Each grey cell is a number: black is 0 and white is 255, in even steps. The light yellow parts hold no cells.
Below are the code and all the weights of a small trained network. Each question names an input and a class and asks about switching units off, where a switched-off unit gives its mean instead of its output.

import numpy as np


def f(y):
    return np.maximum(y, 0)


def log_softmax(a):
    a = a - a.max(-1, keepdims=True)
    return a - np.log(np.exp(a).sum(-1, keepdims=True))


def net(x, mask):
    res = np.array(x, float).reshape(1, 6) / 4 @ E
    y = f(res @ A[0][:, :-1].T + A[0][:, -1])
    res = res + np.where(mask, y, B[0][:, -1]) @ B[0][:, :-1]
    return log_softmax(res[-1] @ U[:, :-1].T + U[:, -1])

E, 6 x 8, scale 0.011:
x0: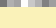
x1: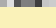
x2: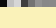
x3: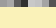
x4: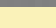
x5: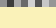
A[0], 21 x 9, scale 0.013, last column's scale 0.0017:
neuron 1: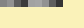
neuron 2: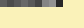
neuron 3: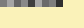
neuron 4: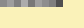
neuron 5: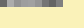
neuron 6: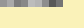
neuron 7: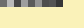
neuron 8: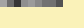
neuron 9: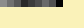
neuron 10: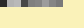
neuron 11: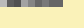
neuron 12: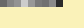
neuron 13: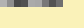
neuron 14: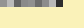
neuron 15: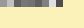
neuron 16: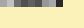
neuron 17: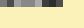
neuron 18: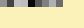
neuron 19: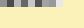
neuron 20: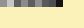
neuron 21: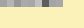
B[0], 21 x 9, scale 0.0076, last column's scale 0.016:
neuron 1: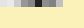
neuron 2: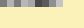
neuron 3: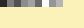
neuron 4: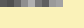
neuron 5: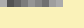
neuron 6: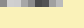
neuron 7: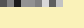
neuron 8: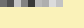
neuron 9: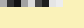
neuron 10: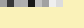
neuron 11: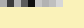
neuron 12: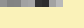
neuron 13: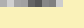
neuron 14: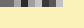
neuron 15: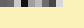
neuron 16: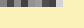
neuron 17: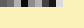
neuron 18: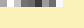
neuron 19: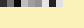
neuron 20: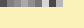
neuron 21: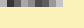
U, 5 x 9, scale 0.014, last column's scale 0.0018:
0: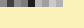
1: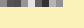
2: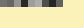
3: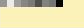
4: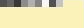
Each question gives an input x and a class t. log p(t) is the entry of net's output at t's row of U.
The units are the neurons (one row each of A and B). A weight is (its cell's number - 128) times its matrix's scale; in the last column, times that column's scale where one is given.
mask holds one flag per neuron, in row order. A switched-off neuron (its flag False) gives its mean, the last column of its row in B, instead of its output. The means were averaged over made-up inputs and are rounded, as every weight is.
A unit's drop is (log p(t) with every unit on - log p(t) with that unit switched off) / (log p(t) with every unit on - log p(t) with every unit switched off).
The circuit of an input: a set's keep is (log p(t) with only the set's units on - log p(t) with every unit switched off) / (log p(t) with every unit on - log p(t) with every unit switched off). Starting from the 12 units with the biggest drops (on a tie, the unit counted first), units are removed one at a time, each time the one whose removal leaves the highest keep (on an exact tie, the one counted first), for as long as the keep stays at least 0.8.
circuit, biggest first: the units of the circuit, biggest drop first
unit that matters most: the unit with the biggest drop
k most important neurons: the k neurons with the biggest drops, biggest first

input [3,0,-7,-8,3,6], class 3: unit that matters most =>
neuron 18
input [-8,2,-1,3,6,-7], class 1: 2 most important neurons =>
neuron 9; neuron 19
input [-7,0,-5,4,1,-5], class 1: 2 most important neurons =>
neuron 9; neuron 10
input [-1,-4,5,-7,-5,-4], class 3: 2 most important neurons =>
neuron 18; neuron 11
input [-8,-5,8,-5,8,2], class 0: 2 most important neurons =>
neuron 10; neuron 12
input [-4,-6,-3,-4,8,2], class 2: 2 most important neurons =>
neuron 17; neuron 10
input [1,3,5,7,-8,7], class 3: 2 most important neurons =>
neuron 1; neuron 6
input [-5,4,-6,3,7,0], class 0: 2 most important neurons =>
neuron 11; neuron 8
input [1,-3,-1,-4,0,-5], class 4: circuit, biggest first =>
neuron 7; neuron 3
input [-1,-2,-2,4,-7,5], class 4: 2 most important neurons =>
neuron 19; neuron 18
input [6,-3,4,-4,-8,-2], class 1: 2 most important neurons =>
neuron 12; neuron 11
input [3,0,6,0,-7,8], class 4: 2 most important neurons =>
neuron 19; neuron 11
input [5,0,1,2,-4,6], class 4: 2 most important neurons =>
neuron 19; neuron 9
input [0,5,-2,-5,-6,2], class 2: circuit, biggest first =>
neuron 15; neuron 14
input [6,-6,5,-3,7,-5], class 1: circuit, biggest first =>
neuron 12
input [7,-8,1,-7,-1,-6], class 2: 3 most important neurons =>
neuron 17; neuron 9; neuron 18
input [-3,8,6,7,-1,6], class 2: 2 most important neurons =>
neuron 16; neuron 15
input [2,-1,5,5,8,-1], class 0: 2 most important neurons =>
neuron 10; neuron 18
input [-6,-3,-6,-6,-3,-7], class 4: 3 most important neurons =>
neuron 7; neuron 3; neuron 10
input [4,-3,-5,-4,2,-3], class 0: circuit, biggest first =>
neuron 11
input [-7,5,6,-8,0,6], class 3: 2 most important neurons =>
neuron 18; neuron 2
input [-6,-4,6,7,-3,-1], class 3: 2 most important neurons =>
neuron 1; neuron 11
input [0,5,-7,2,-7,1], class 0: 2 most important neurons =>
neuron 11; neuron 8
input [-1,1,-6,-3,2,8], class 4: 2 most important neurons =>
neuron 19; neuron 10
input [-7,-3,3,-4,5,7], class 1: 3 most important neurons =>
neuron 9; neuron 2; neuron 7
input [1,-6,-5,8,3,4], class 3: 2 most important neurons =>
neuron 13; neuron 1
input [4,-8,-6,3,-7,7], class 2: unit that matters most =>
neuron 17
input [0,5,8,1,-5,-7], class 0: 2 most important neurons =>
neuron 10; neuron 19
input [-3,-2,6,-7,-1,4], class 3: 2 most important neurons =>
neuron 18; neuron 11
